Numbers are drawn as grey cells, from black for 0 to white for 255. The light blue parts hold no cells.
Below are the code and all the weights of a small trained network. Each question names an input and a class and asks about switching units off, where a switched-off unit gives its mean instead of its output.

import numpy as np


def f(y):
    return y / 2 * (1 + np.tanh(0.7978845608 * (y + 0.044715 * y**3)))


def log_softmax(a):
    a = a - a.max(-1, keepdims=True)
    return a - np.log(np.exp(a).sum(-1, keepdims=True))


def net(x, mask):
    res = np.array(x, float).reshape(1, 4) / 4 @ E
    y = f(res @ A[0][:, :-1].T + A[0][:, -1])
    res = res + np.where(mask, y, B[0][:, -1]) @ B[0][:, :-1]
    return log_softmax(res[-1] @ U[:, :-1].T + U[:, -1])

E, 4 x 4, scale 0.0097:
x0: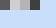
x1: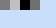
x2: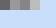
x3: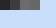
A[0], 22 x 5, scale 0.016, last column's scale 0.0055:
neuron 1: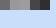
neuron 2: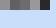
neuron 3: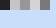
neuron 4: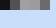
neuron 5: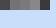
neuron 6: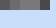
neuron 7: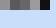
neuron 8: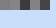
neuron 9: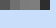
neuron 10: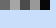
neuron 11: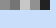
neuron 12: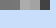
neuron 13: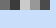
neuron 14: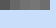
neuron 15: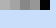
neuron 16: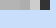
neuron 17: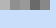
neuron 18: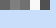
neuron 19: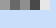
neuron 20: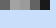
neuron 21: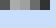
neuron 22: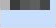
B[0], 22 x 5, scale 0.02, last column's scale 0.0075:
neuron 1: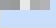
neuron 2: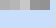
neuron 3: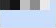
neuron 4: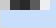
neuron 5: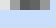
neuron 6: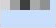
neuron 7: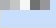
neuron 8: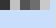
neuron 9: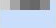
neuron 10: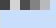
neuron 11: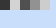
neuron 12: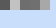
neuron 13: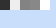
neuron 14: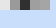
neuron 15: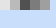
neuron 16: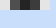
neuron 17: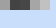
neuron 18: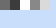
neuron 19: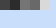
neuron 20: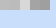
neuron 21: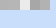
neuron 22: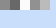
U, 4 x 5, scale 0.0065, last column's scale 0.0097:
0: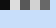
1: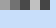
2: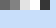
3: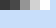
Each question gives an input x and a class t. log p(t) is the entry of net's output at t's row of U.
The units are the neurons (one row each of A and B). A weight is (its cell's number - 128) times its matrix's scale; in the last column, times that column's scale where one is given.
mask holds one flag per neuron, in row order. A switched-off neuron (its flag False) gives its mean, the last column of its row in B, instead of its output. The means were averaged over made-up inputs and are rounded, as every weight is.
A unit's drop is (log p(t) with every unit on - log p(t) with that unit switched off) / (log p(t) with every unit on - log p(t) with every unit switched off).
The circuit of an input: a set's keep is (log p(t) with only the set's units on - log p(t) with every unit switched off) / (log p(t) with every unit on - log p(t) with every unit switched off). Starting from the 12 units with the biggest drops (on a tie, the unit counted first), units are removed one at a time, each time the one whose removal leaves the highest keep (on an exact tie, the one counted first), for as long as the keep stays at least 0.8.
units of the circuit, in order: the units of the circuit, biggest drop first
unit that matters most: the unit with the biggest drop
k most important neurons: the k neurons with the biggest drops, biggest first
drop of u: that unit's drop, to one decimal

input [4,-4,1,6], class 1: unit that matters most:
neuron 4
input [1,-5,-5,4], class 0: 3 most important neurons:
neuron 13; neuron 3; neuron 18
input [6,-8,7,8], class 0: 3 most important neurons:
neuron 13; neuron 11; neuron 12
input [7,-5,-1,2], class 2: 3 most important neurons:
neuron 1; neuron 21; neuron 20
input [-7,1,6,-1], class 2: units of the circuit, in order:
neuron 18; neuron 7
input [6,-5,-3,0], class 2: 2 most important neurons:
neuron 1; neuron 21
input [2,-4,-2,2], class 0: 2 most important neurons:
neuron 13; neuron 3
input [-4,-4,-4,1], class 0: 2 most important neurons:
neuron 13; neuron 18
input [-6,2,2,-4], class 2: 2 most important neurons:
neuron 18; neuron 4
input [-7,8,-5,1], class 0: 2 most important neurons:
neuron 8; neuron 10
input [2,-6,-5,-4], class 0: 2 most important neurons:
neuron 11; neuron 13
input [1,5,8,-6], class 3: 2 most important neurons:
neuron 3; neuron 18
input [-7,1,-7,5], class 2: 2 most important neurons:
neuron 22; neuron 7
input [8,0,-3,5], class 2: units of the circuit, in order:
neuron 1
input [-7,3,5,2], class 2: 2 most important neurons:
neuron 18; neuron 7
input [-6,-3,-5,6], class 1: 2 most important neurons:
neuron 4; neuron 14
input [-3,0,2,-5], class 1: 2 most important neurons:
neuron 16; neuron 3
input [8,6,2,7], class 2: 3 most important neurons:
neuron 21; neuron 1; neuron 3
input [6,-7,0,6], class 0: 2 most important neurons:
neuron 13; neuron 11
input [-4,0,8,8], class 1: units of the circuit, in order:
neuron 4
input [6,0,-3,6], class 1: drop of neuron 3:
0.1
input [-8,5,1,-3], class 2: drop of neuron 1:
0.0
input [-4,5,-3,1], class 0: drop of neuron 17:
0.1
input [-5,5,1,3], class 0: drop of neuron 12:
-0.1
